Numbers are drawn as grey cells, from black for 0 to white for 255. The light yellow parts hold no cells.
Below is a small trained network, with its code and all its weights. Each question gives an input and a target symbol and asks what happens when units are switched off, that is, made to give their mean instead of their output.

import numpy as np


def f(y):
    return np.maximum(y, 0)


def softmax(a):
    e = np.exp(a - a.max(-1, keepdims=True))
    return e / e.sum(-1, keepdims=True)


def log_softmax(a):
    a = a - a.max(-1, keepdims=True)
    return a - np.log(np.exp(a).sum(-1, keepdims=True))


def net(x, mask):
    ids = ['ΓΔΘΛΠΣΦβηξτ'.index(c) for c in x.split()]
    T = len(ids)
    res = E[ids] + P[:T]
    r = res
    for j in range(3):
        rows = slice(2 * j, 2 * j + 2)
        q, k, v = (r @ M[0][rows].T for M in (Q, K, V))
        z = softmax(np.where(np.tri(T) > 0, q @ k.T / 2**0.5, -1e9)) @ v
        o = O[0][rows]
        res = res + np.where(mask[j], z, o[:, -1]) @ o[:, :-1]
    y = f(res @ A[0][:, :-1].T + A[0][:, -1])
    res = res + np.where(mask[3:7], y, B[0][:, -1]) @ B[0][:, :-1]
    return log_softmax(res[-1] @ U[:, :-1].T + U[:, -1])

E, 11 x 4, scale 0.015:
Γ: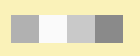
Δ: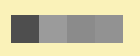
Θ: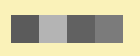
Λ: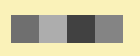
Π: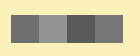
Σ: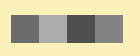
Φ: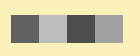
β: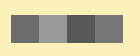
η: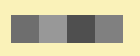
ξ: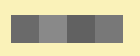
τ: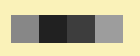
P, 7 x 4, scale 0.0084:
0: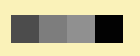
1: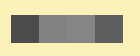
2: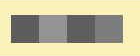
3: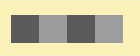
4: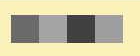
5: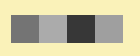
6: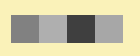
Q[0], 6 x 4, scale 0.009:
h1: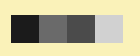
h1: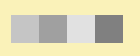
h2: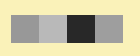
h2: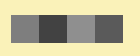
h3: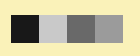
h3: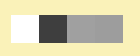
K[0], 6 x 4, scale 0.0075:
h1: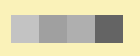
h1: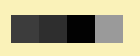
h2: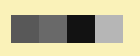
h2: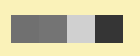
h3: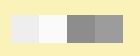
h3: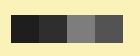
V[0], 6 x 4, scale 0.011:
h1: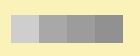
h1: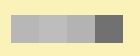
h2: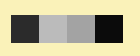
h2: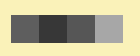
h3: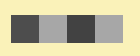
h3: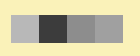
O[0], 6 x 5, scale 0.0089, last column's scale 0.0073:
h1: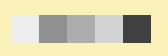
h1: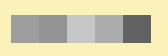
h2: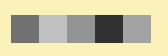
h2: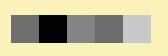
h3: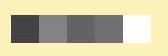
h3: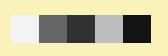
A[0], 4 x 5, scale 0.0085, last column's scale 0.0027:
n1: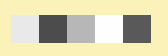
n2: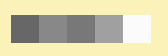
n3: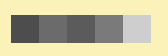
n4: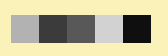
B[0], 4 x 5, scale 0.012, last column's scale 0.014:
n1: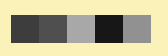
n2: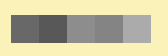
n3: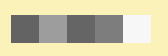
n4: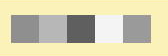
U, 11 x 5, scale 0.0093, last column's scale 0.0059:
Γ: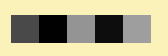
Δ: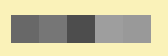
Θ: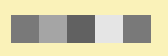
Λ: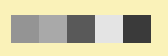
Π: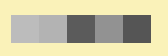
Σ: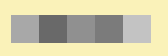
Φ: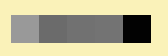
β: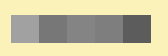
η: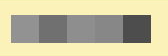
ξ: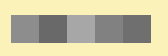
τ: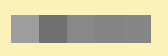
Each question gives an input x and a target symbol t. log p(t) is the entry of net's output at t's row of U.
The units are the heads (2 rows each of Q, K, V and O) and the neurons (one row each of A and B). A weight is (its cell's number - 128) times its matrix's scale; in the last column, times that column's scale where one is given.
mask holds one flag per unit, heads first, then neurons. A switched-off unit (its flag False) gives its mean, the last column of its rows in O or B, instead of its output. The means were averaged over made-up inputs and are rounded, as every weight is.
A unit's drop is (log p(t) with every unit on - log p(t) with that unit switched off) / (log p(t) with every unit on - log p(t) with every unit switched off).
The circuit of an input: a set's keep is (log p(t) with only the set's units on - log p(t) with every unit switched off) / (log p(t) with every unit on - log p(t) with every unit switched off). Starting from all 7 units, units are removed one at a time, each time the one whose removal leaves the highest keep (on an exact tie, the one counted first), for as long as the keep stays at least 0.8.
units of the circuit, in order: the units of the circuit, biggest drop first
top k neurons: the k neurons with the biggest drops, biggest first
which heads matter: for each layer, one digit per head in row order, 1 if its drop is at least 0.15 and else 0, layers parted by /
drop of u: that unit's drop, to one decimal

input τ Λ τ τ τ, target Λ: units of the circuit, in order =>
[n4; h3]
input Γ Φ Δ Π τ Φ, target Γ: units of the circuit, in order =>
[n1; h2; h1]
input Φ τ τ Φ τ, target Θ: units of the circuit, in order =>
[n4; h3; h2]
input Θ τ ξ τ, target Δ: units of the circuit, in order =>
[h3; n4; h2]
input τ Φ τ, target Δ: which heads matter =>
101
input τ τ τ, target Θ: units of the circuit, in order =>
[h3; n4]
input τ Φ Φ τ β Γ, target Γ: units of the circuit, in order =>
[h1; n4]
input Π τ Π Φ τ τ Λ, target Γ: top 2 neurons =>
[n4; n2]
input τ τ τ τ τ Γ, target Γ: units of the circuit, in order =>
[h1; h2]
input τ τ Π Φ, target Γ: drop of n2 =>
0.1
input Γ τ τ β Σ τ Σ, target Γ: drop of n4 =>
-0.1
